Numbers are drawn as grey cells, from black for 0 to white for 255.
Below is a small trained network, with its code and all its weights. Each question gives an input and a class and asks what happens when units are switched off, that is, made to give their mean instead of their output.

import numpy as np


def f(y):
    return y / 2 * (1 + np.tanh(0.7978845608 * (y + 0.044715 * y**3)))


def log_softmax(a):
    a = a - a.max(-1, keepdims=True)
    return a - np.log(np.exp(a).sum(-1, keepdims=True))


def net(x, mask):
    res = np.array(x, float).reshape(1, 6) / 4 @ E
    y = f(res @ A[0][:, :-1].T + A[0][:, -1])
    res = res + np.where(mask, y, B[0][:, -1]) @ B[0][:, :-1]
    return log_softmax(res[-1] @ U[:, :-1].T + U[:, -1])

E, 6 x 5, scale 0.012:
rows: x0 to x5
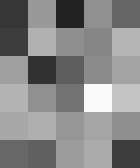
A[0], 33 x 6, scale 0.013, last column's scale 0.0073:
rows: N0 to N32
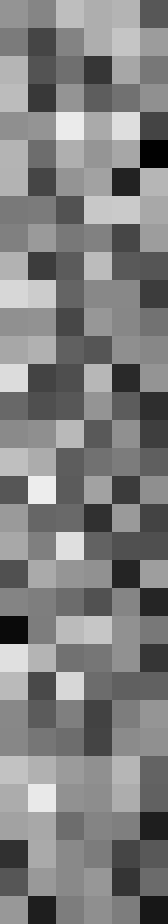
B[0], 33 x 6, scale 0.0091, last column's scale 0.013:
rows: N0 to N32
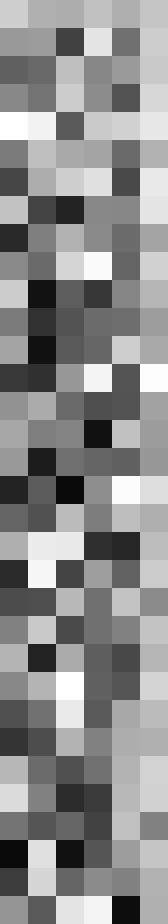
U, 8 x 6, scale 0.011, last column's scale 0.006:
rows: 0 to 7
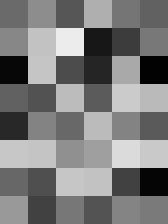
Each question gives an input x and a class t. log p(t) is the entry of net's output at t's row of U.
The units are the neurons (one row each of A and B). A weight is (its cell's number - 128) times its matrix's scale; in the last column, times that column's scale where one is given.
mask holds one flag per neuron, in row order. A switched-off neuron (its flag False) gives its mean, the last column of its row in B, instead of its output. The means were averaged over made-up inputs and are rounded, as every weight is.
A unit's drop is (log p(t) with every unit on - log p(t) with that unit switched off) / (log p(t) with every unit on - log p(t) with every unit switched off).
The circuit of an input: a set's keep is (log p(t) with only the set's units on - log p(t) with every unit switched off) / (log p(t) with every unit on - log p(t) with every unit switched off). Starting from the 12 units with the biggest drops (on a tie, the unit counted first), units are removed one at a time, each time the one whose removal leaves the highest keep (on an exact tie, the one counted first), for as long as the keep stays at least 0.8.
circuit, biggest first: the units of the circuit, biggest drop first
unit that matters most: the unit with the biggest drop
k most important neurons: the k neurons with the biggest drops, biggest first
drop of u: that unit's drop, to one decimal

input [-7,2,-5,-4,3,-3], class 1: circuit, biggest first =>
N19
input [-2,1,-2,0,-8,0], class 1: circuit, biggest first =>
N17, N13
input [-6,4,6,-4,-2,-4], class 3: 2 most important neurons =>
N18, N26
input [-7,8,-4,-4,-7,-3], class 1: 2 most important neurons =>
N17, N19
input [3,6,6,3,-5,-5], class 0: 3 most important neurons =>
N4, N1, N7
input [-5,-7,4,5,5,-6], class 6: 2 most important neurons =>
N13, N23
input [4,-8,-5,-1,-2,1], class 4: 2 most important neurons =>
N13, N6
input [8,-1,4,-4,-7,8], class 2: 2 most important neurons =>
N30, N14
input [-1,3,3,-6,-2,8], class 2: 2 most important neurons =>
N30, N20
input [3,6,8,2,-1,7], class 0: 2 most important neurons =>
N22, N7
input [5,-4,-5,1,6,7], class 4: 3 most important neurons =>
N13, N6, N28
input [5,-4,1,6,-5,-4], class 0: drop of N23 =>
0.2
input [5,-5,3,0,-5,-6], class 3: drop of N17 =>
-0.1
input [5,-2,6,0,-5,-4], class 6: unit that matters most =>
N17
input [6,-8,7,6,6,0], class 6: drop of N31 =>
0.0
